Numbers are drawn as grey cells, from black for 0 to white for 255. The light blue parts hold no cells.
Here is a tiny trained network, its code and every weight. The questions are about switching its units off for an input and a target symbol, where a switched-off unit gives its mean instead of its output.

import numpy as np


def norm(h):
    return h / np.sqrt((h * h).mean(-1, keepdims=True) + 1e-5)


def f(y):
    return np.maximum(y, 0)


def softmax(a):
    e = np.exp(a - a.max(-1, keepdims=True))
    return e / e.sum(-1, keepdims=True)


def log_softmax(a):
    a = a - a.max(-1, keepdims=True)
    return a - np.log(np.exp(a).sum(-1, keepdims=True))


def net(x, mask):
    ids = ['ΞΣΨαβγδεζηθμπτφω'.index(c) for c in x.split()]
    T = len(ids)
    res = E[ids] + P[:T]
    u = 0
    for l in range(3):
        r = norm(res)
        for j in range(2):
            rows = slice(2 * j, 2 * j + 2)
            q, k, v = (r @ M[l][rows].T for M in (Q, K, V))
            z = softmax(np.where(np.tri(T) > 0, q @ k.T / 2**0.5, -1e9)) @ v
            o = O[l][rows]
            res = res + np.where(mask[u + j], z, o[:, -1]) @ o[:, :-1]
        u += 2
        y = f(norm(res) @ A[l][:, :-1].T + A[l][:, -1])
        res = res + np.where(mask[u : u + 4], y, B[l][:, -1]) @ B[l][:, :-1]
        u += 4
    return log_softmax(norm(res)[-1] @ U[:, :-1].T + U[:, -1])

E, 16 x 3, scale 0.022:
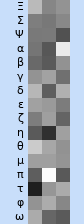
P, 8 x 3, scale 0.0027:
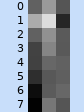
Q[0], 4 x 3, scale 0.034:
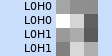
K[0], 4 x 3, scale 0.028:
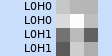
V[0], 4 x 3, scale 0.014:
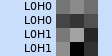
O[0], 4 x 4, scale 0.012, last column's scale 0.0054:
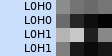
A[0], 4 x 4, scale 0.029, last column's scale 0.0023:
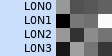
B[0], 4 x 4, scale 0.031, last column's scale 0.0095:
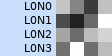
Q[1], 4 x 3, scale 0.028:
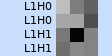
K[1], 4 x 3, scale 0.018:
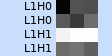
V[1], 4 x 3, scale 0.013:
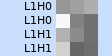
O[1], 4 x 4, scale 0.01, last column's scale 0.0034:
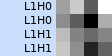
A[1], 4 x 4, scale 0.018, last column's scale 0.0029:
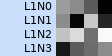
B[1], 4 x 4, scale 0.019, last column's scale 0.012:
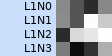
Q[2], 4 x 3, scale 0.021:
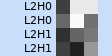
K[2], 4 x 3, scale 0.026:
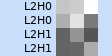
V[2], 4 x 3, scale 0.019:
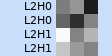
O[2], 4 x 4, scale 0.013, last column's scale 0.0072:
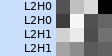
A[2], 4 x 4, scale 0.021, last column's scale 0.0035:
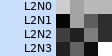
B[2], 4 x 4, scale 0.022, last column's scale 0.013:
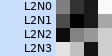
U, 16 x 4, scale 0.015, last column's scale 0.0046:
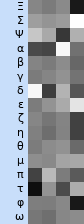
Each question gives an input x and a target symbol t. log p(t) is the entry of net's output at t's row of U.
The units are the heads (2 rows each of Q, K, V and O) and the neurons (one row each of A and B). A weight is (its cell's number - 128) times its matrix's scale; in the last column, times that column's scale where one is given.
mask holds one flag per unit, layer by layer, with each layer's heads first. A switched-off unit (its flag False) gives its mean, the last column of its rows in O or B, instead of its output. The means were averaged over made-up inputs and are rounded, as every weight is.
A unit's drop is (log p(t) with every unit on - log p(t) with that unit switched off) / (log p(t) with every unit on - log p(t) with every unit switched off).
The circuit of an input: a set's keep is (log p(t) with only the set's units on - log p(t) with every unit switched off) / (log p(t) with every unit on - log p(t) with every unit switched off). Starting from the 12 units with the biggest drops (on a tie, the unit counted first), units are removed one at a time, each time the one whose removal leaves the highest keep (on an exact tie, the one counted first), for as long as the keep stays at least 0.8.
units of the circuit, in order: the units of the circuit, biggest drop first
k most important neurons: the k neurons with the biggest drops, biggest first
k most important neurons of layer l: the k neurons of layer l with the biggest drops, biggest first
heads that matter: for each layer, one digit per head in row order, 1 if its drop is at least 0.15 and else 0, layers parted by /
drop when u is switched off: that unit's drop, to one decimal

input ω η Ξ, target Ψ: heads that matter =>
00 / 01 / 11
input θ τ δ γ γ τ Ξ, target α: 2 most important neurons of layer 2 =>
(L2N3, L2N0)
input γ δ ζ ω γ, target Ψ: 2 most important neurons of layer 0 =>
(L0N1, L0N3)
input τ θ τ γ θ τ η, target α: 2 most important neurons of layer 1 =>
(L1N1, L1N3)
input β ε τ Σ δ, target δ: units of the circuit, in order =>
(L0H1, L0N1, L0N2)
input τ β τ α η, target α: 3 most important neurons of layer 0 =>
(L0N2, L0N3, L0N1)
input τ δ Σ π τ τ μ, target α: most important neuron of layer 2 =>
(L2N3)
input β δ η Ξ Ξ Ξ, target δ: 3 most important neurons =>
(L2N2, L0N3, L0N1)
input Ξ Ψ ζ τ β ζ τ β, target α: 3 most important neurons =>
(L0N2, L1N1, L0N3)
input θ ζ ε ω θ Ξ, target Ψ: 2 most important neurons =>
(L0N1, L2N0)
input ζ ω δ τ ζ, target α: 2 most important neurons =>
(L2N3, L0N1)
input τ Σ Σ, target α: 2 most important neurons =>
(L0N2, L1N1)
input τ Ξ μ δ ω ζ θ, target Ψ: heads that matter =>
01 / 10 / 11
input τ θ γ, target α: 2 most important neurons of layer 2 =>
(L2N3, L2N0)
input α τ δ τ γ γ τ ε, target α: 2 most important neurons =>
(L0N3, L2N3)
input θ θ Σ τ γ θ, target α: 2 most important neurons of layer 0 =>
(L0N2, L0N3)
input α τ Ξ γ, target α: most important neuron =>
(L2N3)
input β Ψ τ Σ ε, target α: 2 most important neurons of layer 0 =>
(L0N1, L0N2)
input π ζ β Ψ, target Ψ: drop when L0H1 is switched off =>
0.2
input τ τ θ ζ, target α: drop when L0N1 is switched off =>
0.3
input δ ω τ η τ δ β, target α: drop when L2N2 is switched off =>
0.2
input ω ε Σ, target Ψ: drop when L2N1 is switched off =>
0.0
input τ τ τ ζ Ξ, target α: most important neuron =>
(L0N3)
